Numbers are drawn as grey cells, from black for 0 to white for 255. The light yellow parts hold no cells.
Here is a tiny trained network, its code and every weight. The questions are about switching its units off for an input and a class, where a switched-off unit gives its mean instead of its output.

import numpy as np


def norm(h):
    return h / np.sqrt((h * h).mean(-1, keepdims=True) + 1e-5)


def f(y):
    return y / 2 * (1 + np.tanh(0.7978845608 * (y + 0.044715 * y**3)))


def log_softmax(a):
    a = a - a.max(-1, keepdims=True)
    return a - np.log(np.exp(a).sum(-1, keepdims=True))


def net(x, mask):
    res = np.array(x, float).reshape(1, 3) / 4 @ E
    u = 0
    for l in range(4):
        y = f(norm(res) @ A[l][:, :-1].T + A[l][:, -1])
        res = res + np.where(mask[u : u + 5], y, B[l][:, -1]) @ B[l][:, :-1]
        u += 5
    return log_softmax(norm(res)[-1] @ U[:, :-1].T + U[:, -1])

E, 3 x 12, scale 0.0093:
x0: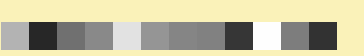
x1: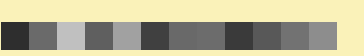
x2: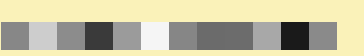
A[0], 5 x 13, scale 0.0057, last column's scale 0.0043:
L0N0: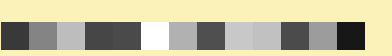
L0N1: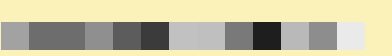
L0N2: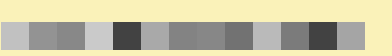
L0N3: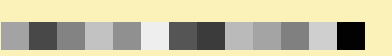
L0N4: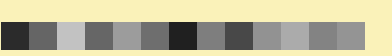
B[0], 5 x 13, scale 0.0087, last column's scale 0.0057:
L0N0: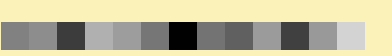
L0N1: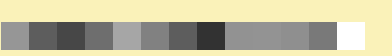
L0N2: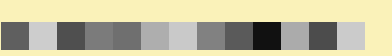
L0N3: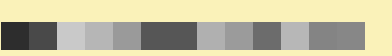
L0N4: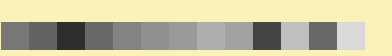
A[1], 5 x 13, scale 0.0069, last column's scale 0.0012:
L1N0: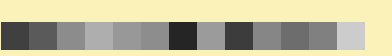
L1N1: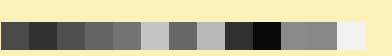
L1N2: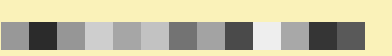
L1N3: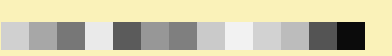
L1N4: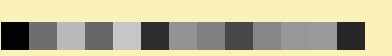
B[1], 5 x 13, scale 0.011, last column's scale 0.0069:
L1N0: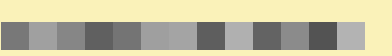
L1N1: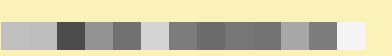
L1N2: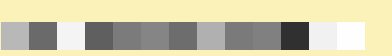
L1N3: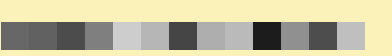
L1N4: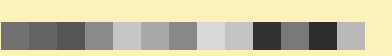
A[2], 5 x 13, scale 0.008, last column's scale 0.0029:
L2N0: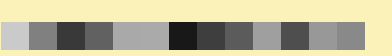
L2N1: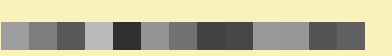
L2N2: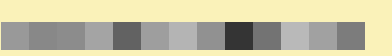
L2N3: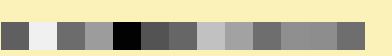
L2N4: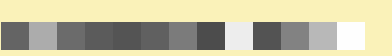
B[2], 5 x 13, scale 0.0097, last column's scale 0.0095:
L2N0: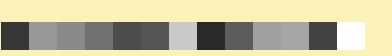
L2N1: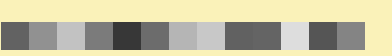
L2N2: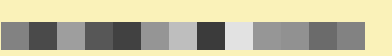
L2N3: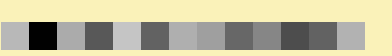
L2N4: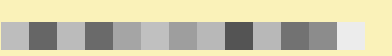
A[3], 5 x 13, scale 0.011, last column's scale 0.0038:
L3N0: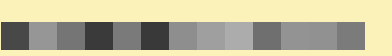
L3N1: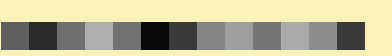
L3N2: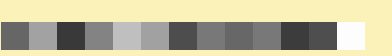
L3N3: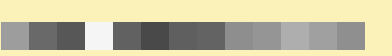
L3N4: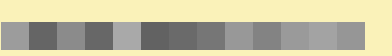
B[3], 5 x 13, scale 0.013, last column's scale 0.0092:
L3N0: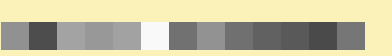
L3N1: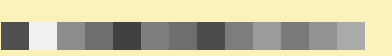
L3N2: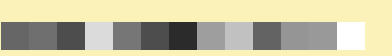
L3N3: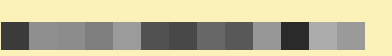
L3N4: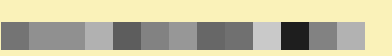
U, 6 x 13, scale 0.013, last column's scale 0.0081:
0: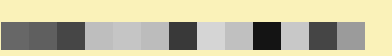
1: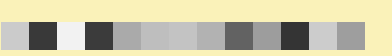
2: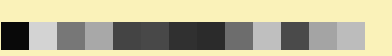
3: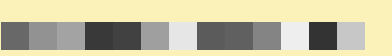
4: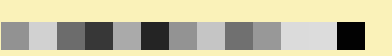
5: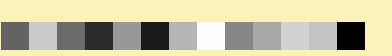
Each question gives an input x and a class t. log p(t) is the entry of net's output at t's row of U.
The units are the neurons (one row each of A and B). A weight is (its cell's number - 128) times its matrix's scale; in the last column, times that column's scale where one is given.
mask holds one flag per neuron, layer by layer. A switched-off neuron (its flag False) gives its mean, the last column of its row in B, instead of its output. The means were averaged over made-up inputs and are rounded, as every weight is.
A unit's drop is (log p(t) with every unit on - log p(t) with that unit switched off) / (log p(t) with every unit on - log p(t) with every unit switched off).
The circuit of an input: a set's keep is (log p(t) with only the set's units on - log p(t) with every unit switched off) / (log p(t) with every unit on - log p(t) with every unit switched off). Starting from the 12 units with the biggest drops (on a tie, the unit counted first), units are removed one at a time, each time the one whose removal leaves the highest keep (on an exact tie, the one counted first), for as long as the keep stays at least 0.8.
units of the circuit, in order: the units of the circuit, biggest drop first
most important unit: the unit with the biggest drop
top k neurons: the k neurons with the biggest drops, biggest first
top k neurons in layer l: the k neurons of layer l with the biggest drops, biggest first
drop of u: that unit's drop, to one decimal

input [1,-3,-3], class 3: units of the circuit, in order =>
(L3N2)
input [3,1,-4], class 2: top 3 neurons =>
(L2N4; L0N2; L0N1)
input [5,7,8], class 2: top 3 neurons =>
(L2N0; L1N3; L0N3)
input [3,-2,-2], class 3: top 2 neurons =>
(L0N2; L1N4)
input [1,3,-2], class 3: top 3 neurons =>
(L0N4; L1N1; L1N3)
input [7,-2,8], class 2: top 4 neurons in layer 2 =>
(L2N4; L2N3; L2N0; L2N1)
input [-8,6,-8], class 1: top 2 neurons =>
(L2N4; L3N2)
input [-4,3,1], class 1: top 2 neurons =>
(L1N3; L2N4)
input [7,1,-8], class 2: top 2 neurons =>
(L2N4; L3N1)
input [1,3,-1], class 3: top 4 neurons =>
(L0N4; L1N1; L1N3; L3N2)
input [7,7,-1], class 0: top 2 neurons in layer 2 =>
(L2N4; L2N3)
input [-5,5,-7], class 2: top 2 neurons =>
(L0N1; L0N2)
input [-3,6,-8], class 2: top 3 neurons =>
(L0N1; L3N1; L0N2)
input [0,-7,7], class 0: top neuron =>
(L3N2)
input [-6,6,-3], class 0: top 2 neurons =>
(L1N4; L1N2)
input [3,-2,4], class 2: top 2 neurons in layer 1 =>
(L1N2; L1N1)
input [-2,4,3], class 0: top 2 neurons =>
(L0N1; L0N2)
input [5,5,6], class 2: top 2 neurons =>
(L2N4; L2N0)
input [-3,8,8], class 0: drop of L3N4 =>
0.1
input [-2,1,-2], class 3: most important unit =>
L0N1
